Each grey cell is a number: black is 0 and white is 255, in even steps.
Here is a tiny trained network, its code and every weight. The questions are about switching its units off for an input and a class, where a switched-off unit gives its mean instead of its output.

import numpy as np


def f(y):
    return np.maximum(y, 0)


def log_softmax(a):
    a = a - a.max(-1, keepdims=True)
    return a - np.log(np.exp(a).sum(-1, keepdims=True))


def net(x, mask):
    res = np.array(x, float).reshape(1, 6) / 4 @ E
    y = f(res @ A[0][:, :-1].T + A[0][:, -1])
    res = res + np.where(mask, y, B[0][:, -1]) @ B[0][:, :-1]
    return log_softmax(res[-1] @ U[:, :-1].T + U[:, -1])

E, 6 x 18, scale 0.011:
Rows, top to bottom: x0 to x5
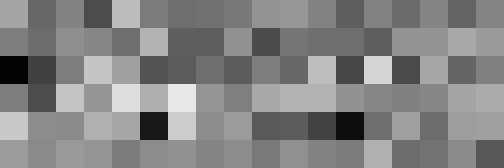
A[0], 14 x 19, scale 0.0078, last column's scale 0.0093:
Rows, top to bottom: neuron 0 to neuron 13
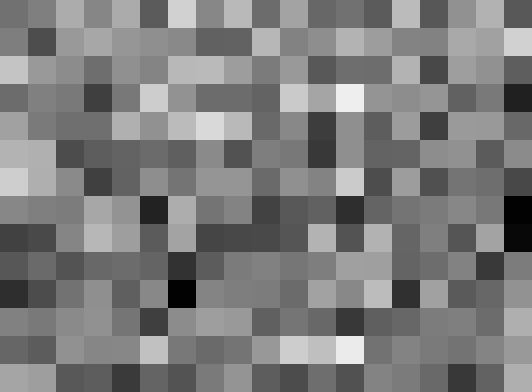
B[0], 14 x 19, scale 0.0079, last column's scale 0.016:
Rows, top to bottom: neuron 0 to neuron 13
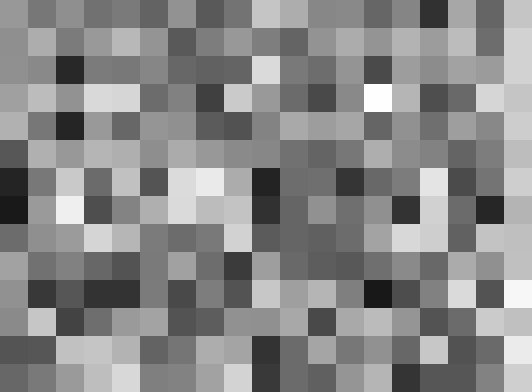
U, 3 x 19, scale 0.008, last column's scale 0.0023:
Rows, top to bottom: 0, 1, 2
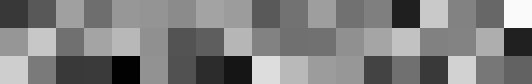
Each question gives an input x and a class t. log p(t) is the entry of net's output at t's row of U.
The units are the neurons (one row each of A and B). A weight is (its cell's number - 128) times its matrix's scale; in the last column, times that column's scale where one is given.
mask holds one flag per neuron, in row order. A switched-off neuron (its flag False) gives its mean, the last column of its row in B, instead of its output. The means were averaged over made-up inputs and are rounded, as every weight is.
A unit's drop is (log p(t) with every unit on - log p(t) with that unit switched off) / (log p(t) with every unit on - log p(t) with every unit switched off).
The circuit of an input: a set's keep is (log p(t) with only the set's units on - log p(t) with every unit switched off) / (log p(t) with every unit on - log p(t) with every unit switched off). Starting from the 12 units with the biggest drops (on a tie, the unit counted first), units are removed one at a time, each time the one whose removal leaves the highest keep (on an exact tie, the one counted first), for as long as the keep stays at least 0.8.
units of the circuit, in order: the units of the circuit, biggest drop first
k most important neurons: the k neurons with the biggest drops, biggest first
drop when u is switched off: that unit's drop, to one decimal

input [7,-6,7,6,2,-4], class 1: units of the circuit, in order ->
[neuron 8]
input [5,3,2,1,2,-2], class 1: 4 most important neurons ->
[neuron 10; neuron 6; neuron 12; neuron 7]
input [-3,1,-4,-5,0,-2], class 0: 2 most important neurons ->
[neuron 6; neuron 3]
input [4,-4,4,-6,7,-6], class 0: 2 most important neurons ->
[neuron 7; neuron 3]
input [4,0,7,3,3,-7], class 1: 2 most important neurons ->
[neuron 8; neuron 6]
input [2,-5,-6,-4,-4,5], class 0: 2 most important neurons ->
[neuron 6; neuron 11]
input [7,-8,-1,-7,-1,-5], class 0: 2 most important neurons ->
[neuron 13; neuron 3]
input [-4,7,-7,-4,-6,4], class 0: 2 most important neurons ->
[neuron 6; neuron 11]
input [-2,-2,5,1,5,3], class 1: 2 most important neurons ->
[neuron 11; neuron 8]
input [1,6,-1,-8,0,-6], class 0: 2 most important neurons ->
[neuron 3; neuron 13]
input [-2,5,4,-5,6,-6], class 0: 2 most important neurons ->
[neuron 7; neuron 3]
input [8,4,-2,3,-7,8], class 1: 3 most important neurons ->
[neuron 3; neuron 7; neuron 1]
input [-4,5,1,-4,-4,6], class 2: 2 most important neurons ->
[neuron 10; neuron 6]
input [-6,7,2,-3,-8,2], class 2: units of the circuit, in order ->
[neuron 10]
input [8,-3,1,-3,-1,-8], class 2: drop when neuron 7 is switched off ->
0.2
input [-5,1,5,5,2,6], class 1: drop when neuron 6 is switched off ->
0.1
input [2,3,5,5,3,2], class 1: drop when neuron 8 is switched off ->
0.1
